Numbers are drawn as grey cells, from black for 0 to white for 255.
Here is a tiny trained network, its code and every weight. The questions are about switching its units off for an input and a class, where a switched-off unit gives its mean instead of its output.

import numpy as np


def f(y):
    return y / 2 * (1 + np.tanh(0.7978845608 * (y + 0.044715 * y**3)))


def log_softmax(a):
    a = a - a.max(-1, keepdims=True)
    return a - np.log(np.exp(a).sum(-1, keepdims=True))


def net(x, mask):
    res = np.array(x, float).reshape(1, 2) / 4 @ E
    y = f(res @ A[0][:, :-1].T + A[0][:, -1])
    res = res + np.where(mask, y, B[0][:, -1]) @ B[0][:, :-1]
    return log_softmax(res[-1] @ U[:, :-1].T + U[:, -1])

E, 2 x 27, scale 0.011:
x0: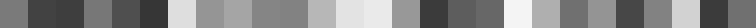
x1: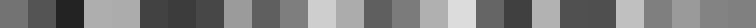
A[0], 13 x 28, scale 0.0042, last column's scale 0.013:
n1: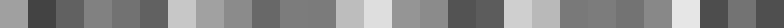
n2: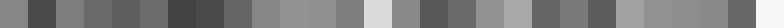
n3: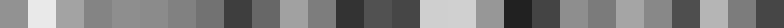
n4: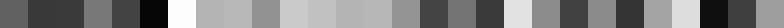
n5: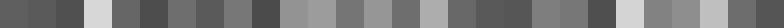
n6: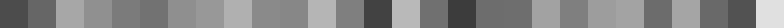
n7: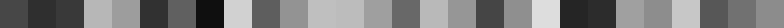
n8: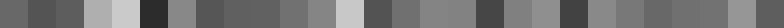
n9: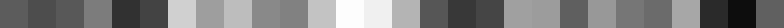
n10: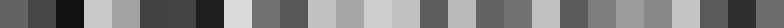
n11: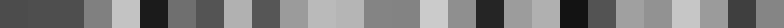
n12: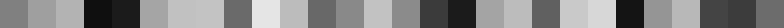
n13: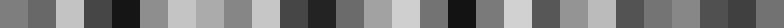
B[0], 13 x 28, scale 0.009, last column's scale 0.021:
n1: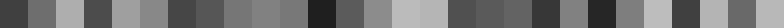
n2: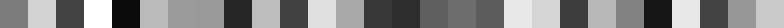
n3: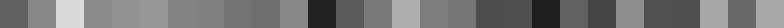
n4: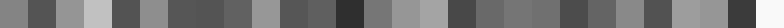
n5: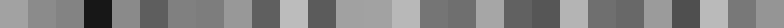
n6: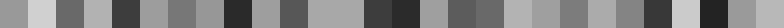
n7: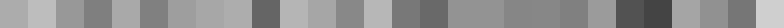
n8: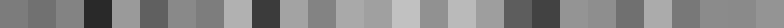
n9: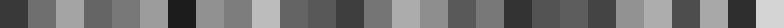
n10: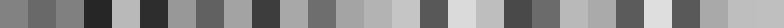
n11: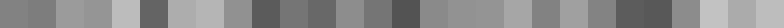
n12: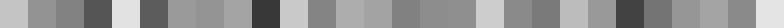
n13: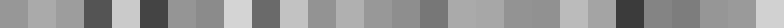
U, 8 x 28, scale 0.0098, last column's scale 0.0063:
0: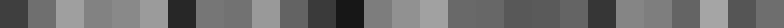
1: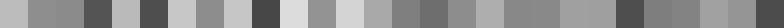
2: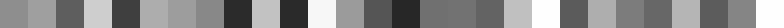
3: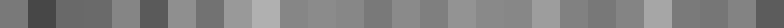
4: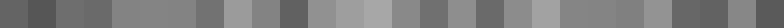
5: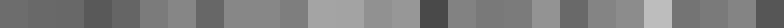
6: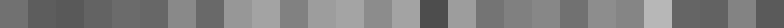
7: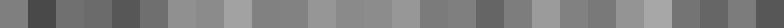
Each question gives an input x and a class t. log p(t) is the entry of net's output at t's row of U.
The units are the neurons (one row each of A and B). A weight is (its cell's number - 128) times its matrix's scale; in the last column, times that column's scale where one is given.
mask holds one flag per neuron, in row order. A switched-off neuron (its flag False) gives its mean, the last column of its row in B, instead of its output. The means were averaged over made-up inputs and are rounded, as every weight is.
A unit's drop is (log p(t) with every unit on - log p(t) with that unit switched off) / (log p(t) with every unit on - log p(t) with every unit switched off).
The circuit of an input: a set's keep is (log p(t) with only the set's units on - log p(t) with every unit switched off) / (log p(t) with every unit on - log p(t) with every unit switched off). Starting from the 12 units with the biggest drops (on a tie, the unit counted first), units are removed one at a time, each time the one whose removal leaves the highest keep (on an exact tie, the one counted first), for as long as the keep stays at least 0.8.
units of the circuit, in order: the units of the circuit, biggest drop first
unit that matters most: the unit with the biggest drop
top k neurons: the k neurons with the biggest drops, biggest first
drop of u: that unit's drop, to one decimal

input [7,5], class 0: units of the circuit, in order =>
[n9]
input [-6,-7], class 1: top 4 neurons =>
[n4 n9 n1 n13]
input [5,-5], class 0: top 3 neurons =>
[n4 n9 n1]
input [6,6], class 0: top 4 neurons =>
[n4 n9 n12 n1]
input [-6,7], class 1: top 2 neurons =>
[n4 n9]
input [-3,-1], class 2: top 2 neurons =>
[n9 n1]
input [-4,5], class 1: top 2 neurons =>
[n4 n9]
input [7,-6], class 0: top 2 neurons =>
[n9 n4]
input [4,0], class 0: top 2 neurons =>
[n9 n1]
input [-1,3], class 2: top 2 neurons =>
[n12 n13]
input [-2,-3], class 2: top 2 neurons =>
[n10 n12]
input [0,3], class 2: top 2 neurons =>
[n12 n13]
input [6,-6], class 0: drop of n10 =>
0.2
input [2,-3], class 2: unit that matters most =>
n10
